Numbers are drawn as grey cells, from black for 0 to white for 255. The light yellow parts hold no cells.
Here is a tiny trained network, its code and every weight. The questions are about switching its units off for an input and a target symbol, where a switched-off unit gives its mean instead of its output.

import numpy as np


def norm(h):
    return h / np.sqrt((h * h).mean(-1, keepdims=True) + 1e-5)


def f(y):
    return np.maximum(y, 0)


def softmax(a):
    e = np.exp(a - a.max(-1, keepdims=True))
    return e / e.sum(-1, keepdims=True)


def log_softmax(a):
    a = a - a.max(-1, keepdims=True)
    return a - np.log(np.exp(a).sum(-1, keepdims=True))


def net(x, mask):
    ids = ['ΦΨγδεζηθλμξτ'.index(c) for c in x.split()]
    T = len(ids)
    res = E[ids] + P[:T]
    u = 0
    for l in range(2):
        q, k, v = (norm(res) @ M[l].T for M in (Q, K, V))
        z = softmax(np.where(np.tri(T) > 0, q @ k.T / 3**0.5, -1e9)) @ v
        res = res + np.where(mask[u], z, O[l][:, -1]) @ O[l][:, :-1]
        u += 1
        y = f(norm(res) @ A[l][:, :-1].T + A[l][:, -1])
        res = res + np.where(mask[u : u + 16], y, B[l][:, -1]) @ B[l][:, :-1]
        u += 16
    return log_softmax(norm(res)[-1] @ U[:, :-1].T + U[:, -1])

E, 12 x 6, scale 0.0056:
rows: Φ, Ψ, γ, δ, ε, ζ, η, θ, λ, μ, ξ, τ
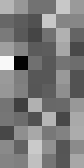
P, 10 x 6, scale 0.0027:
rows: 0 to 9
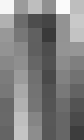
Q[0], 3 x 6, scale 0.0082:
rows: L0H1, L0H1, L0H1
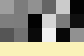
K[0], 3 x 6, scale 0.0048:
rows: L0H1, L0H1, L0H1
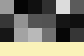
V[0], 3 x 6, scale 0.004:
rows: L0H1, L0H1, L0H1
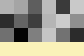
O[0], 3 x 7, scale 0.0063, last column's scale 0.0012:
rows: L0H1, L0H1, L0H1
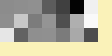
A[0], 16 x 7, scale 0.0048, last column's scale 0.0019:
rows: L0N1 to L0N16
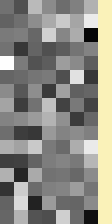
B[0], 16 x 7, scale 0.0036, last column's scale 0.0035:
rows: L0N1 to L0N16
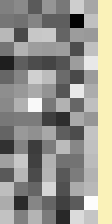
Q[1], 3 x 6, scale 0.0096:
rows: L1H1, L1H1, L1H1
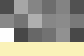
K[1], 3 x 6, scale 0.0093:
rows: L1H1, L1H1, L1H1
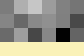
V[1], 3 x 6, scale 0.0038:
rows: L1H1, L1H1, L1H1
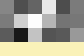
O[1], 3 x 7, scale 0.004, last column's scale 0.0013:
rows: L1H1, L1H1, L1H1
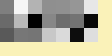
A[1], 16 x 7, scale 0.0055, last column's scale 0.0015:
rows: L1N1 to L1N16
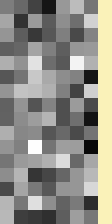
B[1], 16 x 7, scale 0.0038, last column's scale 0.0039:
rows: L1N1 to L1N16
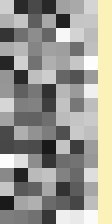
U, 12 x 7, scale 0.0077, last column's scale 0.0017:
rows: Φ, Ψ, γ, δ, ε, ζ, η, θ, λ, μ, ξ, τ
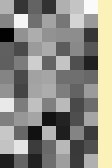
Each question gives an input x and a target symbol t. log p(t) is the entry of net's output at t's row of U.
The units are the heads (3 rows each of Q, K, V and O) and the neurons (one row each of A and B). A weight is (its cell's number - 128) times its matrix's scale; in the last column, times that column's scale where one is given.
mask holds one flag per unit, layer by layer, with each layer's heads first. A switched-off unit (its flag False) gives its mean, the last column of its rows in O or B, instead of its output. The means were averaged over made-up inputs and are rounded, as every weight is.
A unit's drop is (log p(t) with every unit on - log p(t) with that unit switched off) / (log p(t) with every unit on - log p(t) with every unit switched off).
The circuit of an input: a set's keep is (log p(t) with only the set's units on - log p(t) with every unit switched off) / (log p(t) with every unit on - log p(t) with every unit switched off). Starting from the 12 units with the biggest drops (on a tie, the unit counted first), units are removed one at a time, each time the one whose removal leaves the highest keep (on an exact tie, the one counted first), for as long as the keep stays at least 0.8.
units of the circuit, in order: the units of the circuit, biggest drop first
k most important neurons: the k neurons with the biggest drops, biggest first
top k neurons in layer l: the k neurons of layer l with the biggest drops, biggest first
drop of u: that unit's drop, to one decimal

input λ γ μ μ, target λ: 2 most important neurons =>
L1N16; L1N5
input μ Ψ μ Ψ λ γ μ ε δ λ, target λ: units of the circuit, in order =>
L0H1; L1N5
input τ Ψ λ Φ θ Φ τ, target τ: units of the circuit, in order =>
L1H1; L0H1
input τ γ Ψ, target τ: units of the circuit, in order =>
L0H1; L1H1
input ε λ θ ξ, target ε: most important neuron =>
L0N5
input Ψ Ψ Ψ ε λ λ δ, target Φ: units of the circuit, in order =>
L0N5; L0H1; L1N13
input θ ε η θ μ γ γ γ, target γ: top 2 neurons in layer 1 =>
L1N15; L1N11
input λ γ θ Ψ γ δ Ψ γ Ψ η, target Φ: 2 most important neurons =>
L0N5; L1N1
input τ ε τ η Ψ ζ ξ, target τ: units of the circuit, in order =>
L1H1; L0H1; L0N15
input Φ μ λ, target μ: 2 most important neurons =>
L0N14; L0N5
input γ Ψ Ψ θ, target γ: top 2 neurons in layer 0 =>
L0N6; L0N5
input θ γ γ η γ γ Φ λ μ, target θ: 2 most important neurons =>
L1N12; L0N2
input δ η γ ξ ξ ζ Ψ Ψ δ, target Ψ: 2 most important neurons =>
L1N5; L0N16
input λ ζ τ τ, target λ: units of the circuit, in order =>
L0H1
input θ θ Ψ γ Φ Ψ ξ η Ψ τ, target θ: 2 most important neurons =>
L1N12; L1N6
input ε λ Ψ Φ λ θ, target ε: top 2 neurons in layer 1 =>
L1N11; L1N6
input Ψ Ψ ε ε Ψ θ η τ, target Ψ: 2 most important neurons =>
L0N11; L0N8
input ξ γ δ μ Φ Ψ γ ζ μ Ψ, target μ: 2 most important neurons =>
L0N12; L0N14
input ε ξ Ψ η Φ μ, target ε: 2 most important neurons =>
L0N13; L0N5
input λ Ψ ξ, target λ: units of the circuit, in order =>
L0H1
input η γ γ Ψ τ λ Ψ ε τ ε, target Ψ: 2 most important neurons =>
L0N8; L1N5
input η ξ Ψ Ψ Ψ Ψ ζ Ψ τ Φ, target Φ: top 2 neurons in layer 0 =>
L0N5; L0N11
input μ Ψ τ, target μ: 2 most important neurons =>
L0N14; L1N16
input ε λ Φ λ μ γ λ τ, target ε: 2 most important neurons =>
L0N5; L0N13
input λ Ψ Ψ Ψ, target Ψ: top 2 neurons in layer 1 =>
L1N1; L1N16
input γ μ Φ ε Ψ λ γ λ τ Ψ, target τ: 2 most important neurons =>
L0N9; L1N16
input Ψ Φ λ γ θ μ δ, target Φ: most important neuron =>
L0N5
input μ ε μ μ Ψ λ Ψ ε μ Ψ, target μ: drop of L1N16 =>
0.1
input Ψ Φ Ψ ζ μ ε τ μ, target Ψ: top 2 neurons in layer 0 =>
L0N14; L0N5
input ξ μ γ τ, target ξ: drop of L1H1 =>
0.7
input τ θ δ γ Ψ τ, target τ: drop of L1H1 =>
0.7
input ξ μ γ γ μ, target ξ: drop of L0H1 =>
0.8
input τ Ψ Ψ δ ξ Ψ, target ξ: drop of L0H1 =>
0.5
